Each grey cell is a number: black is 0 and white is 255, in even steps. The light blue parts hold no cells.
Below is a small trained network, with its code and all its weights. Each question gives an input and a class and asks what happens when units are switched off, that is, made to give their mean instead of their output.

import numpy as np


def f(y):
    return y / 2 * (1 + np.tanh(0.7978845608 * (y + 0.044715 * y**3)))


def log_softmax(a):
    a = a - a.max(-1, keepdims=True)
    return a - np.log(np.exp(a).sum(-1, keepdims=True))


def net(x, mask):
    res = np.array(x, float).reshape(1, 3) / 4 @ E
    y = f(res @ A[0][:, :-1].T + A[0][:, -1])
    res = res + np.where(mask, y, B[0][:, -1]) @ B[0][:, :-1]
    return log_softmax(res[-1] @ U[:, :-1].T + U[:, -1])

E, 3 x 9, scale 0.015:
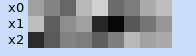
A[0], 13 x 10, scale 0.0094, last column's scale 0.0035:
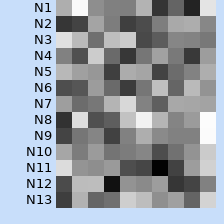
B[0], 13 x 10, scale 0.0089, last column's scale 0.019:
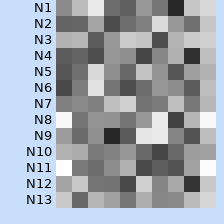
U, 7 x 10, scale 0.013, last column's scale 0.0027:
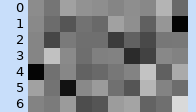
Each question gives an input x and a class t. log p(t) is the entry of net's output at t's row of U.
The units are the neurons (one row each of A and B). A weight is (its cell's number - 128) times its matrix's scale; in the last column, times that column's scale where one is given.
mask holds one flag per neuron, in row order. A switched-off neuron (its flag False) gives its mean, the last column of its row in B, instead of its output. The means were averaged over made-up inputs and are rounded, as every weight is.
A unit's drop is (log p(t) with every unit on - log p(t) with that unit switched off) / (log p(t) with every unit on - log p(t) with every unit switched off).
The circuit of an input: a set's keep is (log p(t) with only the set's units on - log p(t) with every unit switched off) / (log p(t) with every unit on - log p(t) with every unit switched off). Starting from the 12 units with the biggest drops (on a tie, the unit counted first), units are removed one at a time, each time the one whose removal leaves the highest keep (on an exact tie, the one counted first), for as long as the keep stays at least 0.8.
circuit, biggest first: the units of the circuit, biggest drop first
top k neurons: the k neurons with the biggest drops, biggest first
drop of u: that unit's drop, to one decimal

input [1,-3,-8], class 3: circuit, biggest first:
(N1)
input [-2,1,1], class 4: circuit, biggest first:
(N8 N11 N1)
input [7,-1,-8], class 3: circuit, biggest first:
(N1 N8)
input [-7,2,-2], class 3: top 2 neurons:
(N8 N2)
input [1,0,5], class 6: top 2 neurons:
(N4 N7)
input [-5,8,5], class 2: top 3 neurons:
(N11 N12 N9)
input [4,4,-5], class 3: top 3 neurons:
(N4 N10 N5)
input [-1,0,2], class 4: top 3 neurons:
(N8 N11 N1)
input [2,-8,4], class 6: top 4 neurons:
(N9 N3 N11 N12)
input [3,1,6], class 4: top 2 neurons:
(N8 N11)
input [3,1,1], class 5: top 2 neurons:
(N1 N8)
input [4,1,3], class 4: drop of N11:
0.4
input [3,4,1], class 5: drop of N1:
0.2
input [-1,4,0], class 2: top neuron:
(N3)
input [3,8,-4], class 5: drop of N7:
0.0
